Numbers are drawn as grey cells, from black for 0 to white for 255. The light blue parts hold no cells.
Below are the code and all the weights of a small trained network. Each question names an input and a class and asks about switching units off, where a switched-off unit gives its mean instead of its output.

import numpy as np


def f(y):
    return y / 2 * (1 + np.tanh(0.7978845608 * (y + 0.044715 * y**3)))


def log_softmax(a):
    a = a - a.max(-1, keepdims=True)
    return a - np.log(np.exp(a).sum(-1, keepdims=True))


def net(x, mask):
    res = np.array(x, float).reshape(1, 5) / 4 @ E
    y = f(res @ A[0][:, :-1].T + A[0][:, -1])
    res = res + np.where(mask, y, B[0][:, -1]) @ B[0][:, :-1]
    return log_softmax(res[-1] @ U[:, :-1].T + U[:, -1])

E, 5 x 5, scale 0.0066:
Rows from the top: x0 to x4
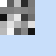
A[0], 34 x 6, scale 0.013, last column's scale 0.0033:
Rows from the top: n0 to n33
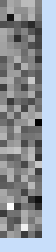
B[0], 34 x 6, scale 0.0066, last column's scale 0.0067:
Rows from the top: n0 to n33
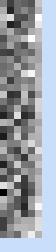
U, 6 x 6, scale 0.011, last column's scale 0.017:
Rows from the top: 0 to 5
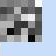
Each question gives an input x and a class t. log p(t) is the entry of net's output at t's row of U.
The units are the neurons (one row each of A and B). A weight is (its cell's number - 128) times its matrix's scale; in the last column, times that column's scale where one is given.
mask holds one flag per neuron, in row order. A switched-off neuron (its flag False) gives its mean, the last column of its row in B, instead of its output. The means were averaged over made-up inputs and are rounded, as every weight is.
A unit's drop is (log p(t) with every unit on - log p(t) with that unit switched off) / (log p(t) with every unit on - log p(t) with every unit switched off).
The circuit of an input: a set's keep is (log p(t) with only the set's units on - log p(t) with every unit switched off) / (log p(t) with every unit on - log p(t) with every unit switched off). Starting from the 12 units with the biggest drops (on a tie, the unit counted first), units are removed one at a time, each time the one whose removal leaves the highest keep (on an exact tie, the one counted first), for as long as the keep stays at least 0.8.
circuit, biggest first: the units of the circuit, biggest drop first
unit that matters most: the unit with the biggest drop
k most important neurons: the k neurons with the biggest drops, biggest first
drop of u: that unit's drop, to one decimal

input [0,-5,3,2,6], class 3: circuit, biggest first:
(n29 n28)
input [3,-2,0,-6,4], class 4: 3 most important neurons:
(n3 n14 n2)
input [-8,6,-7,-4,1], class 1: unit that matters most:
n16
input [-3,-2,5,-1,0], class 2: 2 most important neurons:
(n10 n33)
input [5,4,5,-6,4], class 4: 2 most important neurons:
(n3 n14)
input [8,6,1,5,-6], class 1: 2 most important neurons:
(n15 n27)
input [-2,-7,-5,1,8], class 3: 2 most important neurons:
(n29 n28)
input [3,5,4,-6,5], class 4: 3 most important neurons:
(n3 n2 n14)
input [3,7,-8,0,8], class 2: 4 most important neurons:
(n5 n31 n32 n2)
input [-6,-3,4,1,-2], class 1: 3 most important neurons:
(n16 n30 n25)
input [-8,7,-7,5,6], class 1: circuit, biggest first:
(n16 n25)
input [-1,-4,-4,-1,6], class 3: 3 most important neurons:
(n29 n28 n4)
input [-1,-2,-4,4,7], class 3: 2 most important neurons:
(n29 n28)
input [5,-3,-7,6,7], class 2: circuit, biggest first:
(n5)
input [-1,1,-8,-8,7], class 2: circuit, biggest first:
(n5 n31)
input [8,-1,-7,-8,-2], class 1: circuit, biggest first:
(n19 n27)
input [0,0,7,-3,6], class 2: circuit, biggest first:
(n10 n33)
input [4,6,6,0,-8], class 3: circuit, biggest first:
(n2 n26)
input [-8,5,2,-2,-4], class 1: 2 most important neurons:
(n16 n30)
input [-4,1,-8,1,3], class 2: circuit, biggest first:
(n5)
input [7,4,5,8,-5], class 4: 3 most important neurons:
(n21 n13 n1)
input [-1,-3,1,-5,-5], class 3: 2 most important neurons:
(n2 n26)
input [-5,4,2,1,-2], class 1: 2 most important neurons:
(n16 n30)
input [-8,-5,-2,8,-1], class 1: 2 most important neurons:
(n16 n25)
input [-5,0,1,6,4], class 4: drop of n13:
0.2
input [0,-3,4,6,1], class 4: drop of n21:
0.1
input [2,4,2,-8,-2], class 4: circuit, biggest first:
(n3)
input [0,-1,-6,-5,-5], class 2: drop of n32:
0.2
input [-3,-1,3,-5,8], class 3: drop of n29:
0.1
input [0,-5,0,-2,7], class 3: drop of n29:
0.1
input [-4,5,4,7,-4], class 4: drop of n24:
0.0
